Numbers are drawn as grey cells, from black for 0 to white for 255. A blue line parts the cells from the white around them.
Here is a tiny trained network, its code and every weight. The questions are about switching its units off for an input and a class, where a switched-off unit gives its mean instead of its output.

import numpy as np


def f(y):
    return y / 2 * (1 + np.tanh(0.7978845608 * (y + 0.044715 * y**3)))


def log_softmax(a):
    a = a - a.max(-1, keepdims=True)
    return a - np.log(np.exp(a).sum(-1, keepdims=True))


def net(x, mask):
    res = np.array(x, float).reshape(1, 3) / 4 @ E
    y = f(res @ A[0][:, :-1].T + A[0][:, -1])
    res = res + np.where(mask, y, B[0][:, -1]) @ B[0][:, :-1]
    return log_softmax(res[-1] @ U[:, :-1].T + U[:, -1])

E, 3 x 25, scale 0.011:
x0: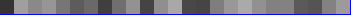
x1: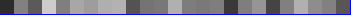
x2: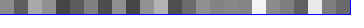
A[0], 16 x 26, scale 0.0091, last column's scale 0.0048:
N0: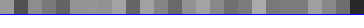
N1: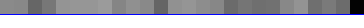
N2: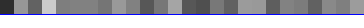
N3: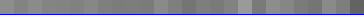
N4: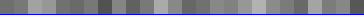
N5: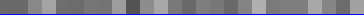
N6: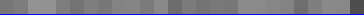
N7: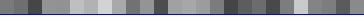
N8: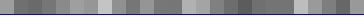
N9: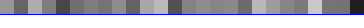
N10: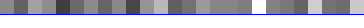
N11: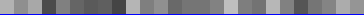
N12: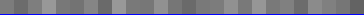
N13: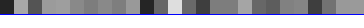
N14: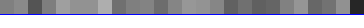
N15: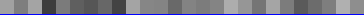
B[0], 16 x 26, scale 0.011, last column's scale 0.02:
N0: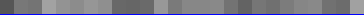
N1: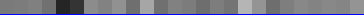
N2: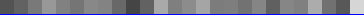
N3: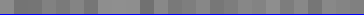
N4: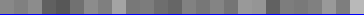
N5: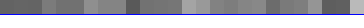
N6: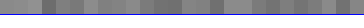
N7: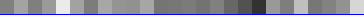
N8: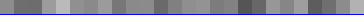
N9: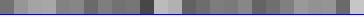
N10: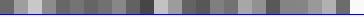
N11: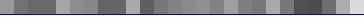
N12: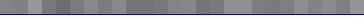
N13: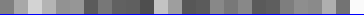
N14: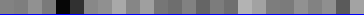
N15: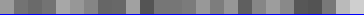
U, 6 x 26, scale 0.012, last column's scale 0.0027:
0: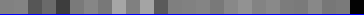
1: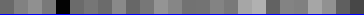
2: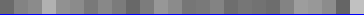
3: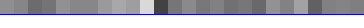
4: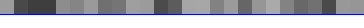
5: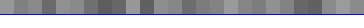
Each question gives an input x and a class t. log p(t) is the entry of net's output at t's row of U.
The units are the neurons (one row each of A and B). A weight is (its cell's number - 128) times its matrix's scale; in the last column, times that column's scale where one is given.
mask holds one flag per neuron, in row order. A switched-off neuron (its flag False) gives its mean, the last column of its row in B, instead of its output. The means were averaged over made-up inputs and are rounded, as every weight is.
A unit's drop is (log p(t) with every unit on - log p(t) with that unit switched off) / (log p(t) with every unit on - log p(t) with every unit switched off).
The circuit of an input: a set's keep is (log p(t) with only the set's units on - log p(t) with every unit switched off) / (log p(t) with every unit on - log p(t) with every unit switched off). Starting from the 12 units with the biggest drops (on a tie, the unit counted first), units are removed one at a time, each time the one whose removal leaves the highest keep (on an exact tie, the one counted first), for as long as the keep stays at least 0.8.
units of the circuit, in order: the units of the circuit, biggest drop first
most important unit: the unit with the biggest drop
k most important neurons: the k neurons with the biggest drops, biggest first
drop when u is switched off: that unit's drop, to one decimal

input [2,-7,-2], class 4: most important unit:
N13
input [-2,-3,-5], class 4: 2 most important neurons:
N10; N13
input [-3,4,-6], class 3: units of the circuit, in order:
N10; N7
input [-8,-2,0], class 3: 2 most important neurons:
N13; N10
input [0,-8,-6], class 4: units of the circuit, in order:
N10; N13
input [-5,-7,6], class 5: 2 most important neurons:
N11; N15
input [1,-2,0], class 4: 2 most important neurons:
N13; N10
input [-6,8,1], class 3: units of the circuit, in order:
N13; N7
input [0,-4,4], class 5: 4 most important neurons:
N11; N15; N14; N2
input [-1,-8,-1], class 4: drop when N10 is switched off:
0.1
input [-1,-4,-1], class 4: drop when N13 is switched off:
0.3
